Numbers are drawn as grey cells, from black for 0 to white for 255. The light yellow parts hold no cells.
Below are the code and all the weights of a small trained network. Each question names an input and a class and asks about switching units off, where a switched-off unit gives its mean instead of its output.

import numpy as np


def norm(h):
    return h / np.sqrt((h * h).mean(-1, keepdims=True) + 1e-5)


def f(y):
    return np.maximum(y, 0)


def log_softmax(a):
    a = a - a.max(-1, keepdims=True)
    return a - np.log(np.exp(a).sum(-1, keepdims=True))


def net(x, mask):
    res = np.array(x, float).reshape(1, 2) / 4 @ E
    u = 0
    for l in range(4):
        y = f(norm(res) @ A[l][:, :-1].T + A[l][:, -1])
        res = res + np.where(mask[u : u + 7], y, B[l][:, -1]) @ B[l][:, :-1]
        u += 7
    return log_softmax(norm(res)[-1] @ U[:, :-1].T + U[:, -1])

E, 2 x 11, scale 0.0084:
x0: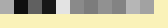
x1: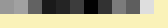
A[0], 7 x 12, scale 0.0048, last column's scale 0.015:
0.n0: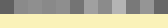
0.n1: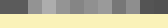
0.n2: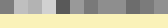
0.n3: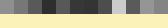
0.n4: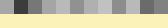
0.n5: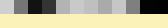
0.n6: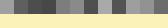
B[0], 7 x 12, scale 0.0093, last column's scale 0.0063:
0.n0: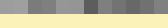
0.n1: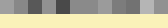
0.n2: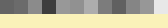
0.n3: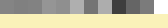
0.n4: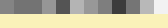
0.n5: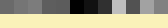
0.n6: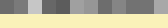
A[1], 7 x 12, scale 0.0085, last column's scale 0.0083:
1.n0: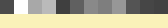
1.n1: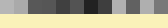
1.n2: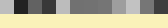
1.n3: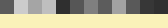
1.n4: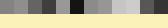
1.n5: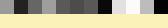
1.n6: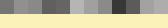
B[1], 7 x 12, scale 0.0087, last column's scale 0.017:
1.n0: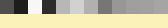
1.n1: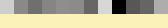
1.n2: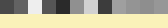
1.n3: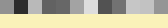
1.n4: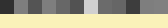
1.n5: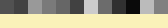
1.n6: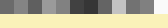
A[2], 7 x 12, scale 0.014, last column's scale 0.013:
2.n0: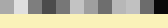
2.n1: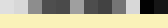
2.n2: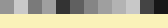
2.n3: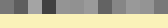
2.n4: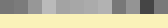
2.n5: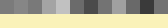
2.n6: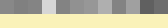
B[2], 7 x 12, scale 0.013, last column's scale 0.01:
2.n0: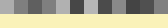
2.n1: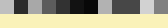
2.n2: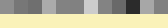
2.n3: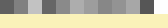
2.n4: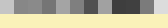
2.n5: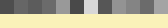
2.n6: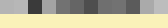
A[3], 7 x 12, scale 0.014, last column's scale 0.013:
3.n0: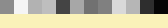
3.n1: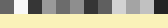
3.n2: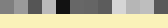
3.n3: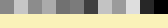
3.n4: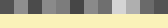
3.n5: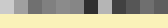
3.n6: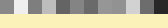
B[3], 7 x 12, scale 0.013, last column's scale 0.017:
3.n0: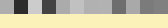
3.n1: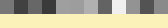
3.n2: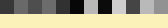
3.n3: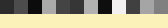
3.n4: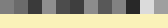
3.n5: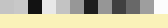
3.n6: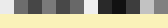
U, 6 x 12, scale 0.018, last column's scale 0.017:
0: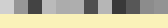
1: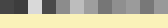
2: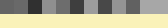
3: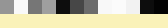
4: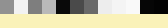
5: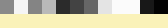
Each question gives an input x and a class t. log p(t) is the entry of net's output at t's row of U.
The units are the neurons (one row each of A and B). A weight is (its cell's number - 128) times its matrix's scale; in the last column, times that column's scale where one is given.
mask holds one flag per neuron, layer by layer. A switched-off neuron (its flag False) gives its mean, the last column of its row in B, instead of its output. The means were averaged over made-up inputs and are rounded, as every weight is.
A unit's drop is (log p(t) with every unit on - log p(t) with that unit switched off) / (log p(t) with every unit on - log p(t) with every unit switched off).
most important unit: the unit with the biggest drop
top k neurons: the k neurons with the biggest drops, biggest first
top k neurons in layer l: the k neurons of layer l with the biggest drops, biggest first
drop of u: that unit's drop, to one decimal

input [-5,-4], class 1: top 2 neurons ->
[1.n0 0.n3]
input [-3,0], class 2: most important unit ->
0.n2
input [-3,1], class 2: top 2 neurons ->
[0.n2 1.n6]
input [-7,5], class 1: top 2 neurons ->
[1.n0 3.n5]
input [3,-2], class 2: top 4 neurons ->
[0.n4 1.n0 2.n4 1.n1]
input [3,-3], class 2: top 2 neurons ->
[0.n4 1.n0]
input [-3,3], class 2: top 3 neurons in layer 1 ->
[1.n6 1.n3 1.n2]
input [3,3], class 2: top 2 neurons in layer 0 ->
[0.n3 0.n6]
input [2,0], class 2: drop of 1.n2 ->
0.0
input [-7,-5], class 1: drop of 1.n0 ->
1.1
